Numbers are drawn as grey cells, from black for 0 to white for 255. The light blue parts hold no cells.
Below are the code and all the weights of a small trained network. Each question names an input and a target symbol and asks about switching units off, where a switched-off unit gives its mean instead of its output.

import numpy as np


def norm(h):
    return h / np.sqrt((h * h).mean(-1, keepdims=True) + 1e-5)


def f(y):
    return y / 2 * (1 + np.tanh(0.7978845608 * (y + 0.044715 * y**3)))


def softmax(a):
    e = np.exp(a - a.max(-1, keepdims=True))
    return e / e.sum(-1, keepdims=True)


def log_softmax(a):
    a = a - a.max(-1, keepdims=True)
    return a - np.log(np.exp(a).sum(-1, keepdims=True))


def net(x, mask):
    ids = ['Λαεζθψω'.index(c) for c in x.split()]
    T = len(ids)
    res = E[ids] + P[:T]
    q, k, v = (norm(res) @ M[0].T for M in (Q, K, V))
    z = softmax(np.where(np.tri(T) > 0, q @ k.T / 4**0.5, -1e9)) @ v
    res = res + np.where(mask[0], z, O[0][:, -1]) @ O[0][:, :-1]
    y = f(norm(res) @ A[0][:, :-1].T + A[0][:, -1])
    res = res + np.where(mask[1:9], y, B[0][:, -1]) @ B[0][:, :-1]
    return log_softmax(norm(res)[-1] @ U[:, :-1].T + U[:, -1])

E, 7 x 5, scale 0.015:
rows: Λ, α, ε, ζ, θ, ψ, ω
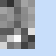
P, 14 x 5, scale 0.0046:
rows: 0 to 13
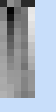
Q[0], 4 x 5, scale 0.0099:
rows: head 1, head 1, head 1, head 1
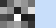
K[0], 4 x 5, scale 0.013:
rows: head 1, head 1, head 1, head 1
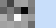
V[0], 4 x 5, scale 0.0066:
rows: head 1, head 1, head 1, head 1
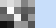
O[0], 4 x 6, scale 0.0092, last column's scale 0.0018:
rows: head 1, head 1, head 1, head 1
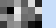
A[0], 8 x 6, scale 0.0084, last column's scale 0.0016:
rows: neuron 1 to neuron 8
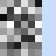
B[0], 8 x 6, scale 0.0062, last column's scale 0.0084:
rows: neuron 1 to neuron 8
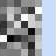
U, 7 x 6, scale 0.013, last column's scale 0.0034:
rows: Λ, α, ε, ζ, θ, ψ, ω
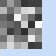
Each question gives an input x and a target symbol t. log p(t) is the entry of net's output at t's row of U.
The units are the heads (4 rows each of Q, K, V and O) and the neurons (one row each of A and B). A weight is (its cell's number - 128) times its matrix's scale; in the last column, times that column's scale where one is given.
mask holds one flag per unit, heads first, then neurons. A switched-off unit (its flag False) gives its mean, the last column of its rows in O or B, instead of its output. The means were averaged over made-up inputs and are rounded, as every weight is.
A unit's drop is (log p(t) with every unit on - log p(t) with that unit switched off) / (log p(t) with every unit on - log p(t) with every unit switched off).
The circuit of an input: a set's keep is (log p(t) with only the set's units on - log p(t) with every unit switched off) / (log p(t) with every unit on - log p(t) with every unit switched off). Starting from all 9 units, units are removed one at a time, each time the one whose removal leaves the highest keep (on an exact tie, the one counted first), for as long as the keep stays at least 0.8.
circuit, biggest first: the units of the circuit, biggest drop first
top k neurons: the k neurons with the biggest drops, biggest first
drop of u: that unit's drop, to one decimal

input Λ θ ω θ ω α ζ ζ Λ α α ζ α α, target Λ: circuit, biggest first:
head 1; neuron 4
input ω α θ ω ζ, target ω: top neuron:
neuron 2
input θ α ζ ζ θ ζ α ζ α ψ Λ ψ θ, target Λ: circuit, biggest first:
head 1; neuron 5
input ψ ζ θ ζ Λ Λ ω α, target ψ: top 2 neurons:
neuron 4; neuron 2
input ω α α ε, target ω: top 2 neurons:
neuron 2; neuron 4
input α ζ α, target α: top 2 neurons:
neuron 6; neuron 4
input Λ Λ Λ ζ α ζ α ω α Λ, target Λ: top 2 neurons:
neuron 4; neuron 7
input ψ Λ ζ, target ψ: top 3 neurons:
neuron 4; neuron 2; neuron 6
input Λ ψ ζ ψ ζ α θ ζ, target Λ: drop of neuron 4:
0.3
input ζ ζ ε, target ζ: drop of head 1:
0.3
